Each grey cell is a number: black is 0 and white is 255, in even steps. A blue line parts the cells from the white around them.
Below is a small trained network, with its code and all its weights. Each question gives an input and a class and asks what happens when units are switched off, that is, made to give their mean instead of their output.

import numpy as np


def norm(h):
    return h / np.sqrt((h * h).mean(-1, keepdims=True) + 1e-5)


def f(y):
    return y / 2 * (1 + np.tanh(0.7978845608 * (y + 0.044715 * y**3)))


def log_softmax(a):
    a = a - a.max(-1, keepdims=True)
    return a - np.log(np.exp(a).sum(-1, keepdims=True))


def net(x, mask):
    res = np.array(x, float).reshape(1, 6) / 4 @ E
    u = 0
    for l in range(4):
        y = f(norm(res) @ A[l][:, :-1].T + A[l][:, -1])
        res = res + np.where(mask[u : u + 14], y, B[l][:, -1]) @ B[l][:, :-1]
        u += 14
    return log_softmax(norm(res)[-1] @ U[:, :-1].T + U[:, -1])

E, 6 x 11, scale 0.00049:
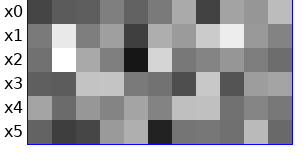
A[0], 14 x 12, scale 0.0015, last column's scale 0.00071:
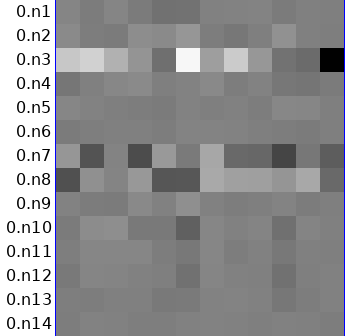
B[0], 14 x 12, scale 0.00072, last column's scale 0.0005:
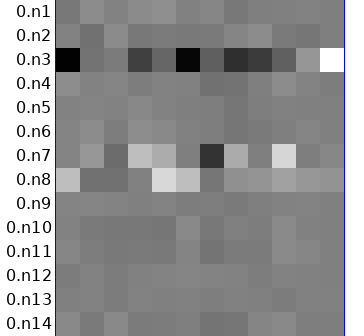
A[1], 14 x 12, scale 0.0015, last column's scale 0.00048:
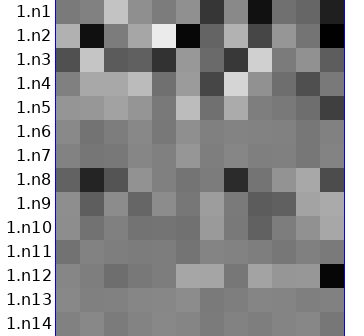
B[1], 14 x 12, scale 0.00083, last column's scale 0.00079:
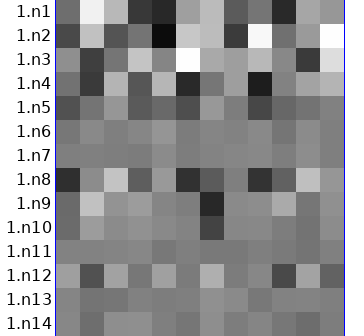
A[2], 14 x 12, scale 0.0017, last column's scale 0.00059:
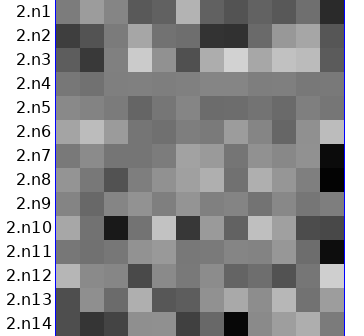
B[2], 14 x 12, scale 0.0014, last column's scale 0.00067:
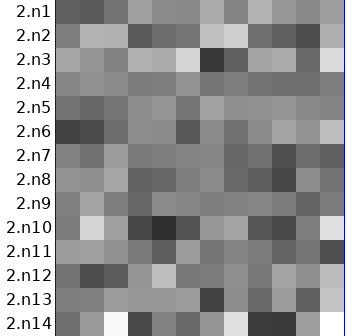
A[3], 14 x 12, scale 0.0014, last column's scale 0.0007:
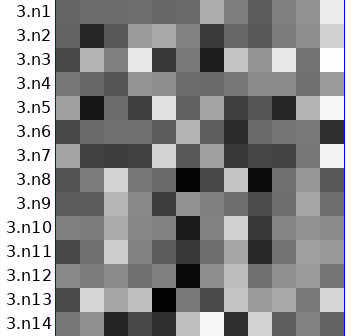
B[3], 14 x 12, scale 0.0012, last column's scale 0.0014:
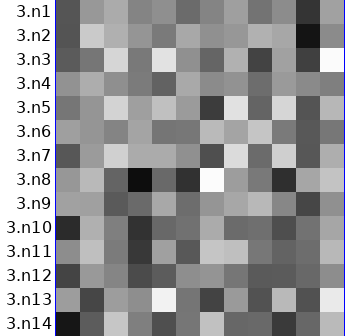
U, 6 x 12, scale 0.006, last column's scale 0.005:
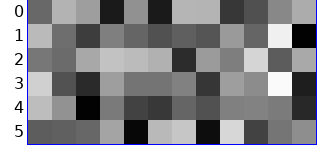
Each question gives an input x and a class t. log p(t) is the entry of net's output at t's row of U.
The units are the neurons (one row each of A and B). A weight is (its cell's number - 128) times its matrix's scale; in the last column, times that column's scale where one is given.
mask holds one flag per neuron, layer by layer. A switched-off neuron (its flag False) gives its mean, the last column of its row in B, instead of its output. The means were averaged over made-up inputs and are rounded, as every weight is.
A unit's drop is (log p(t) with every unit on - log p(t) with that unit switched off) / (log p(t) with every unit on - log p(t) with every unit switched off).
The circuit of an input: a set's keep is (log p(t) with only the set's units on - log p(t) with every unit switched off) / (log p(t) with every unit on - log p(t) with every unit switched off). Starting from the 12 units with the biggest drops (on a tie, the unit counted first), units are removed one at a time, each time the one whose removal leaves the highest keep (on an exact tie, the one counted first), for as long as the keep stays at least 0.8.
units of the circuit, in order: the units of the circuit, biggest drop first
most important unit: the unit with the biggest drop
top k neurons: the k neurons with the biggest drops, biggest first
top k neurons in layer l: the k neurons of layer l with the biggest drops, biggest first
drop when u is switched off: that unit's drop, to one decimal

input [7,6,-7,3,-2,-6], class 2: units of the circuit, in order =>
(2.n3)
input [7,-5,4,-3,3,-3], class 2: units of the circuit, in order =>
(3.n5 3.n8)
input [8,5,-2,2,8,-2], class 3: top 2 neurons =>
(3.n7 3.n5)
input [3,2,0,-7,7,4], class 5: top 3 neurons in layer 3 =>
(3.n3 3.n13 3.n14)
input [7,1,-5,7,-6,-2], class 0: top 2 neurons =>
(2.n14 2.n2)
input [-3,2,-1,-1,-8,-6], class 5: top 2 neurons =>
(3.n14 2.n3)
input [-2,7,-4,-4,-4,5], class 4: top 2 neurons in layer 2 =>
(2.n10 2.n3)
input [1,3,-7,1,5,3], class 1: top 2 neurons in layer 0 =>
(0.n3 0.n8)
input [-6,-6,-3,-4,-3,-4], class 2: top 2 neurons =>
(0.n3 3.n5)
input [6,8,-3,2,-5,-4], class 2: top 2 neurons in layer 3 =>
(3.n8 3.n3)
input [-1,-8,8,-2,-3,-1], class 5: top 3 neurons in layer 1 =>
(1.n1 1.n4 1.n3)
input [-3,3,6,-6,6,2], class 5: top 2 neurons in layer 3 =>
(3.n14 3.n5)
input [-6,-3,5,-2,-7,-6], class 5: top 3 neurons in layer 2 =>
(2.n3 2.n13 2.n1)
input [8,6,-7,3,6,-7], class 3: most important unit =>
3.n7
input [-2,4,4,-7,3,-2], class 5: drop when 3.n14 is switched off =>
0.1
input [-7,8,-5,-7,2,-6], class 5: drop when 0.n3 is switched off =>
0.2
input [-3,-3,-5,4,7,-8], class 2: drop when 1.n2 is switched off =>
0.4
